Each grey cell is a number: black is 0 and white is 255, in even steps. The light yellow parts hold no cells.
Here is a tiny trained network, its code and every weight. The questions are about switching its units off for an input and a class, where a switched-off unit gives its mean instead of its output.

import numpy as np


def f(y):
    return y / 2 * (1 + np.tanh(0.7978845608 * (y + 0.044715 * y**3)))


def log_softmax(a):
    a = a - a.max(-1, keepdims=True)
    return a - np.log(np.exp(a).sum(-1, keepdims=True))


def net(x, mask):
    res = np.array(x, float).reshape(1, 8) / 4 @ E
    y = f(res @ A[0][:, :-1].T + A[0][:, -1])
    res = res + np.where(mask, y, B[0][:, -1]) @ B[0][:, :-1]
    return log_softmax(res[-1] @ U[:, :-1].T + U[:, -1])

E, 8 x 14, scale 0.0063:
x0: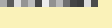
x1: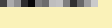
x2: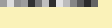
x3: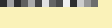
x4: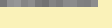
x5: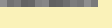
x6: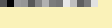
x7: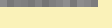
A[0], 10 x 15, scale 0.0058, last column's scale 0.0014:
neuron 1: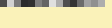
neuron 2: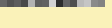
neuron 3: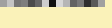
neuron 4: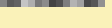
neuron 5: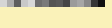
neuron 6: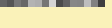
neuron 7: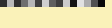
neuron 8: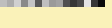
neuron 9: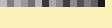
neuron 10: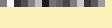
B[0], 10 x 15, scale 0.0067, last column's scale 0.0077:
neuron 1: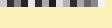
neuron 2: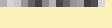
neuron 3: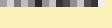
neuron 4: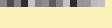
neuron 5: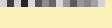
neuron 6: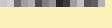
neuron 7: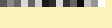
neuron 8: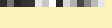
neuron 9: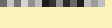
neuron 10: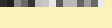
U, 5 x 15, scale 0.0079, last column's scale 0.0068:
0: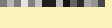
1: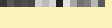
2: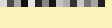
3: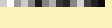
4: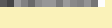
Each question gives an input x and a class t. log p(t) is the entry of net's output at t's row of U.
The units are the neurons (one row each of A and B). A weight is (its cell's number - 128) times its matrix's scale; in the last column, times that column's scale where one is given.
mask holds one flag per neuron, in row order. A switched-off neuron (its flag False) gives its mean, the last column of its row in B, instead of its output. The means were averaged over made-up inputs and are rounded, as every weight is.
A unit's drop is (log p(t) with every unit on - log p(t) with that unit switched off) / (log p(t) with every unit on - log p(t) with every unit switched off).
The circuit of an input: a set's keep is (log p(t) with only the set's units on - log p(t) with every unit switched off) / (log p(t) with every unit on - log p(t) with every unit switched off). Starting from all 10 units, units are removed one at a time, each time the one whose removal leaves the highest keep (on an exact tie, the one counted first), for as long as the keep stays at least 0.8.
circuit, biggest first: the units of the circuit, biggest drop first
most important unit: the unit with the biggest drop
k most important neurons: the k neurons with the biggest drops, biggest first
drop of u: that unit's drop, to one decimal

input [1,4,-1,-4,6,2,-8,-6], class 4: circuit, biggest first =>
(neuron 10; neuron 1; neuron 8)
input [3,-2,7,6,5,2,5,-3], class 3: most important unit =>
neuron 3
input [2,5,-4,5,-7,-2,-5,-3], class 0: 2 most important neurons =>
(neuron 7; neuron 5)
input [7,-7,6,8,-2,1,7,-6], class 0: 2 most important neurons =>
(neuron 7; neuron 10)
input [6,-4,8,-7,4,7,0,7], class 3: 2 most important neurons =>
(neuron 3; neuron 7)
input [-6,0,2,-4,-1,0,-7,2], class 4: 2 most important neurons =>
(neuron 10; neuron 8)
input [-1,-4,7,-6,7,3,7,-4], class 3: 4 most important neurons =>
(neuron 7; neuron 3; neuron 8; neuron 10)
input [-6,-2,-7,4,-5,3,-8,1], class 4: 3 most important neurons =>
(neuron 10; neuron 3; neuron 7)
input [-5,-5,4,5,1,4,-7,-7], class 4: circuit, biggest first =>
(neuron 10; neuron 5; neuron 7)
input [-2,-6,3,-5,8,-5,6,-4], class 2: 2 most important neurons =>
(neuron 7; neuron 4)
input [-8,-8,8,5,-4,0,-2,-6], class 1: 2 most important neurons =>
(neuron 10; neuron 1)
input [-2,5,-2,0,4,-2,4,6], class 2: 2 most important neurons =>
(neuron 8; neuron 10)
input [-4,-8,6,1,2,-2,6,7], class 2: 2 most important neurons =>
(neuron 4; neuron 8)
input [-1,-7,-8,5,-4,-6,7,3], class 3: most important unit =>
neuron 2
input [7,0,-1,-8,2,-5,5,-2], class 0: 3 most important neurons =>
(neuron 9; neuron 10; neuron 4)
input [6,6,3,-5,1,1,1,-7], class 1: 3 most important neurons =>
(neuron 8; neuron 7; neuron 5)
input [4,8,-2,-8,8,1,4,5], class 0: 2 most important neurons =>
(neuron 9; neuron 5)
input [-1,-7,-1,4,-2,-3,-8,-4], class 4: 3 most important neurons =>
(neuron 10; neuron 1; neuron 7)
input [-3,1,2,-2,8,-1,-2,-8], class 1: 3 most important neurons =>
(neuron 7; neuron 10; neuron 5)
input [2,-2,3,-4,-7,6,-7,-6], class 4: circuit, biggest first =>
(neuron 8)
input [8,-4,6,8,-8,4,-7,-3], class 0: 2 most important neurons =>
(neuron 7; neuron 10)
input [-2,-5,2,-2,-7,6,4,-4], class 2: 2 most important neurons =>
(neuron 8; neuron 10)
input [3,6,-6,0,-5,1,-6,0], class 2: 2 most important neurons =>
(neuron 1; neuron 3)
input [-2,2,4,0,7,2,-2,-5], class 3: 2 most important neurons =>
(neuron 8; neuron 3)
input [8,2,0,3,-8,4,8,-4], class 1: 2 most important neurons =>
(neuron 8; neuron 1)
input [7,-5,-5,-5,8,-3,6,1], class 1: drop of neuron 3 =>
0.1
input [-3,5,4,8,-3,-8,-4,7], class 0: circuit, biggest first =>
(neuron 7)
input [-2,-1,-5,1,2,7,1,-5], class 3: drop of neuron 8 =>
0.2
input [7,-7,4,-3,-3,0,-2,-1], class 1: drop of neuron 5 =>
-0.1
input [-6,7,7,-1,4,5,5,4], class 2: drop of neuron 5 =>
-0.1
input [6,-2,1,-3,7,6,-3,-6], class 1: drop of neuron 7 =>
0.1
